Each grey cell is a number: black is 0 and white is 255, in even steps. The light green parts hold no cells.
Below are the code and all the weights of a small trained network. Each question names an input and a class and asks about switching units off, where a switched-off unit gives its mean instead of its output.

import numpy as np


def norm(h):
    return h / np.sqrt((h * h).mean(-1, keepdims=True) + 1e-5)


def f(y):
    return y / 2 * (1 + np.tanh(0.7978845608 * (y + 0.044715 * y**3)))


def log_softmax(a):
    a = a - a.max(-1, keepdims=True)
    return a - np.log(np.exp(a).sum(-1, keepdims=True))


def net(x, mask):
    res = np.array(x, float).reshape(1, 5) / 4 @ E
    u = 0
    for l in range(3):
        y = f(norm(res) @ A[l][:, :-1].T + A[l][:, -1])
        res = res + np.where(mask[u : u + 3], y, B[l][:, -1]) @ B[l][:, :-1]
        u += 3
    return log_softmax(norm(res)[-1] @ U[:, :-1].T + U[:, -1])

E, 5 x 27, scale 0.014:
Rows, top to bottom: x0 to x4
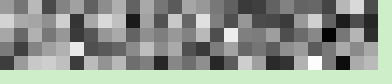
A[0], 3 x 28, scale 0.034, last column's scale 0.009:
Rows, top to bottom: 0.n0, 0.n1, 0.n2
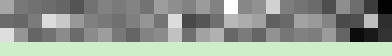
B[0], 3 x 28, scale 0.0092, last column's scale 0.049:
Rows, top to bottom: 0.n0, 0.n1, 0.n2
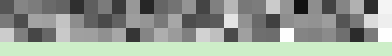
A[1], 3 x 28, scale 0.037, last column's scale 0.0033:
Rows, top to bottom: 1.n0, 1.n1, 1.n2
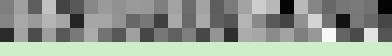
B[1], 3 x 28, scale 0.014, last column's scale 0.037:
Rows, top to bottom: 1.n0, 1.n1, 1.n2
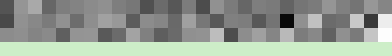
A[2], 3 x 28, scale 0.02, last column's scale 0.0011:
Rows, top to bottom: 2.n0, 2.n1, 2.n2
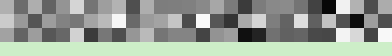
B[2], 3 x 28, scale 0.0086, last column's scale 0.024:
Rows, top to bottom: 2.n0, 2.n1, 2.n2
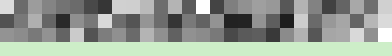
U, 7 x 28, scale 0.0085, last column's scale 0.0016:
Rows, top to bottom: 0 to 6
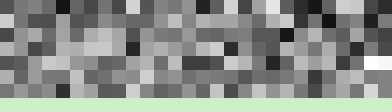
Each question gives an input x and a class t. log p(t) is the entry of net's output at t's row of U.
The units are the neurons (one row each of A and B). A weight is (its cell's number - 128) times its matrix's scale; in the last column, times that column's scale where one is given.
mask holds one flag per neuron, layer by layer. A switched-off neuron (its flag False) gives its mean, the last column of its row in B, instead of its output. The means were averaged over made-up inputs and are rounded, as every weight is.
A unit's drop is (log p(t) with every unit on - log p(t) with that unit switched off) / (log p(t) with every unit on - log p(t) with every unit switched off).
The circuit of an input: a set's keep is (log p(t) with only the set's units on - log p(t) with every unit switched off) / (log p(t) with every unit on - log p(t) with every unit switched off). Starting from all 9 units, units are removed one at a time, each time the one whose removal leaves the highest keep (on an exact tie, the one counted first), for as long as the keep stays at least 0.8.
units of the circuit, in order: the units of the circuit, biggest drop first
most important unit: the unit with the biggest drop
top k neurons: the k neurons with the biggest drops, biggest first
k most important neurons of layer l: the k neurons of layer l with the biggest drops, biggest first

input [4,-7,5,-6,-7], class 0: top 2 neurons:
0.n2; 0.n0
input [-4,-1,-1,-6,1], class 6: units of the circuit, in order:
1.n2
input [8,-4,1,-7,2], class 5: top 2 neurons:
0.n0; 0.n2
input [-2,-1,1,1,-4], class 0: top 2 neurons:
0.n0; 0.n2
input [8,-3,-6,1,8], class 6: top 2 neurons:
1.n2; 0.n1
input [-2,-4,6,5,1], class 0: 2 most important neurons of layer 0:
0.n0; 0.n2
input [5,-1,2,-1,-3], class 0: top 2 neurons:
0.n2; 0.n0
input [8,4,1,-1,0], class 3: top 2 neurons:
0.n0; 0.n2
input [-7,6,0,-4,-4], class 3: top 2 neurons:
0.n2; 2.n1
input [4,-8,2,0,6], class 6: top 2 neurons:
0.n0; 0.n1
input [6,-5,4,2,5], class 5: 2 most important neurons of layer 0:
0.n1; 0.n0
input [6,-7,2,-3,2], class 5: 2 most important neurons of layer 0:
0.n2; 0.n0
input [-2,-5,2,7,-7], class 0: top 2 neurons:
0.n2; 0.n0
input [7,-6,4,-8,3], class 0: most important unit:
0.n2
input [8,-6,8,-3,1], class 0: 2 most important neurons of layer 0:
0.n2; 0.n0
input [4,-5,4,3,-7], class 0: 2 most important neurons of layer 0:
0.n0; 0.n2
